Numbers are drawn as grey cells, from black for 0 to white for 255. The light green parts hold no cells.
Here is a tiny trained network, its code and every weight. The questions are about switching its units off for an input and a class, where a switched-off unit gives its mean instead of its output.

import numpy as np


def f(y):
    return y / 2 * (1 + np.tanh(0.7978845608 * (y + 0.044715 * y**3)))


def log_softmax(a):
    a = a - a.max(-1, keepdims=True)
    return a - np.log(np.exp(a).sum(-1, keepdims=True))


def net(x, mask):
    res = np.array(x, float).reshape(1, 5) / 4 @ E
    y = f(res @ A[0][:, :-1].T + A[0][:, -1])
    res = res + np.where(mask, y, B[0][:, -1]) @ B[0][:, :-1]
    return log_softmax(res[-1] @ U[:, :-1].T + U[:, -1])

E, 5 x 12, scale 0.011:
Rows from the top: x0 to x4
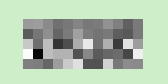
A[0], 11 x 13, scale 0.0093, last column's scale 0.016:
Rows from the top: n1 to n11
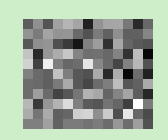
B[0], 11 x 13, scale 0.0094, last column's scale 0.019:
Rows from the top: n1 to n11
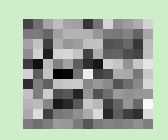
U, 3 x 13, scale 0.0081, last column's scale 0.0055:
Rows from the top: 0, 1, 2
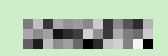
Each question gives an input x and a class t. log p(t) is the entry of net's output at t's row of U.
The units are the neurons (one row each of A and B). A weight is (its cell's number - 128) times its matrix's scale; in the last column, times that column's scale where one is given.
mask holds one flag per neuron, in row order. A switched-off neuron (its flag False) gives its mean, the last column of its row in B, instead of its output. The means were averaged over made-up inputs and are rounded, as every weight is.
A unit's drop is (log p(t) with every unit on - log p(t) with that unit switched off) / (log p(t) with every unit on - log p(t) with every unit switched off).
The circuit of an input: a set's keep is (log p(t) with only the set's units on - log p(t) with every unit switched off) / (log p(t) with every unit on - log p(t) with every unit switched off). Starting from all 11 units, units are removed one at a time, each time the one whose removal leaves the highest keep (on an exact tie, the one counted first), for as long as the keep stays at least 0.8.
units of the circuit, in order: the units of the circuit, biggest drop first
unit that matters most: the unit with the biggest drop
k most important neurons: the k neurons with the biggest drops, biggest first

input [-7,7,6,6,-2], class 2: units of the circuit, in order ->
(n5)
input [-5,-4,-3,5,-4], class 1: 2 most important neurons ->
(n6 n9)
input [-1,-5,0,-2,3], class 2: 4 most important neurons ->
(n10 n9 n3 n4)
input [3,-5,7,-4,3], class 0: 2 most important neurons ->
(n10 n6)
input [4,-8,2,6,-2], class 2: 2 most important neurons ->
(n5 n10)
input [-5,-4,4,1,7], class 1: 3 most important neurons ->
(n4 n7 n3)
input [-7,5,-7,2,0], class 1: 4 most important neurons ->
(n6 n10 n9 n3)
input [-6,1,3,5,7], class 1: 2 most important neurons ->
(n9 n7)
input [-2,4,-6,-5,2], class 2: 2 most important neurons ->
(n1 n10)
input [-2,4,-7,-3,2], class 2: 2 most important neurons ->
(n1 n10)
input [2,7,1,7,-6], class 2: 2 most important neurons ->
(n5 n10)
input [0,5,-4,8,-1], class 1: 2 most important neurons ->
(n9 n6)
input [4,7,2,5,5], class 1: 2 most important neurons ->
(n9 n7)
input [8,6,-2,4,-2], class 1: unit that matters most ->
n9
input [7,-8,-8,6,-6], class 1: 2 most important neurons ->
(n6 n9)
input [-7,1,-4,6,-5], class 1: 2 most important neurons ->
(n6 n9)
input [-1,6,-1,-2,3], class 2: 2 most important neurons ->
(n10 n9)
